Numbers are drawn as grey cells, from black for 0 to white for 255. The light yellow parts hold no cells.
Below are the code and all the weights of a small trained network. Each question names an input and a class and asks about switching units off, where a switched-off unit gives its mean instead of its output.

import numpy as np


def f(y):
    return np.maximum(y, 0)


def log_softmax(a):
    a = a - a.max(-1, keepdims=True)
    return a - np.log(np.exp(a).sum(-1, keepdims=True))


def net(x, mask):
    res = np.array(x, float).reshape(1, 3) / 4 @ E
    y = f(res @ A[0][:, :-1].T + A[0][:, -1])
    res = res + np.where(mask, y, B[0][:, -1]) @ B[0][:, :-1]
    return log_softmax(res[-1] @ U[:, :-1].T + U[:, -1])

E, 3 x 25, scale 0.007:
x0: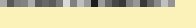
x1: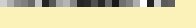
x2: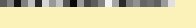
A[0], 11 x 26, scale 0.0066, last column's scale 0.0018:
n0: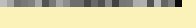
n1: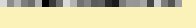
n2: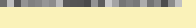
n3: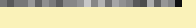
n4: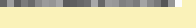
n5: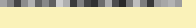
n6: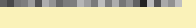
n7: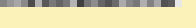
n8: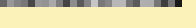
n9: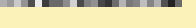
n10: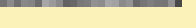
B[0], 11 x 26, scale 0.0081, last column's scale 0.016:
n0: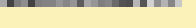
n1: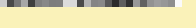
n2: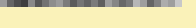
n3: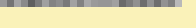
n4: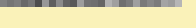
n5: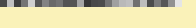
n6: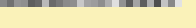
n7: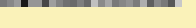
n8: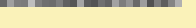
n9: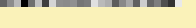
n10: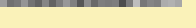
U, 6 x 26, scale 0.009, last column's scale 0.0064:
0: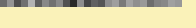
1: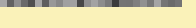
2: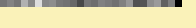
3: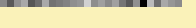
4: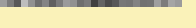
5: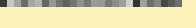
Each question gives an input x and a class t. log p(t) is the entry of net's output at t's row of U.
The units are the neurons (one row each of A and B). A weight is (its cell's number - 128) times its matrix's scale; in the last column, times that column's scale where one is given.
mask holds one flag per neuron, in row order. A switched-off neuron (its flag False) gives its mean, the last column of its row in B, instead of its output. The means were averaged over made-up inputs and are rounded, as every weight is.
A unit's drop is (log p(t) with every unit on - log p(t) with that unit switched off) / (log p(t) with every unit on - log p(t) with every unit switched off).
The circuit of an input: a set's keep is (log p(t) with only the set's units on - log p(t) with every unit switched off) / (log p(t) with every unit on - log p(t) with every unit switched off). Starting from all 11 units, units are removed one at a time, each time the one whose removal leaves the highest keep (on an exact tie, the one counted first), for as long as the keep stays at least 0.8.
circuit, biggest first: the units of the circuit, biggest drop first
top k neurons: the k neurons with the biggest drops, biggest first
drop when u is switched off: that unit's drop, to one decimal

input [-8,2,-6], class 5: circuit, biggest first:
n8
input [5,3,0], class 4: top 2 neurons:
n9; n5
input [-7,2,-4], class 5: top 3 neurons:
n8; n9; n7
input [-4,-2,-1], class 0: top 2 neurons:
n9; n1
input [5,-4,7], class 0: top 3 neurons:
n5; n1; n0
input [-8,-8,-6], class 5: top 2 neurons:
n8; n1
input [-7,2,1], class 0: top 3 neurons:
n1; n2; n4
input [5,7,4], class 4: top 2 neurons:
n1; n5
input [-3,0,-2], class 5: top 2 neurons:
n1; n0
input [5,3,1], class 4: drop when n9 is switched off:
0.3
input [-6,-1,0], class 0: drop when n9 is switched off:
0.2
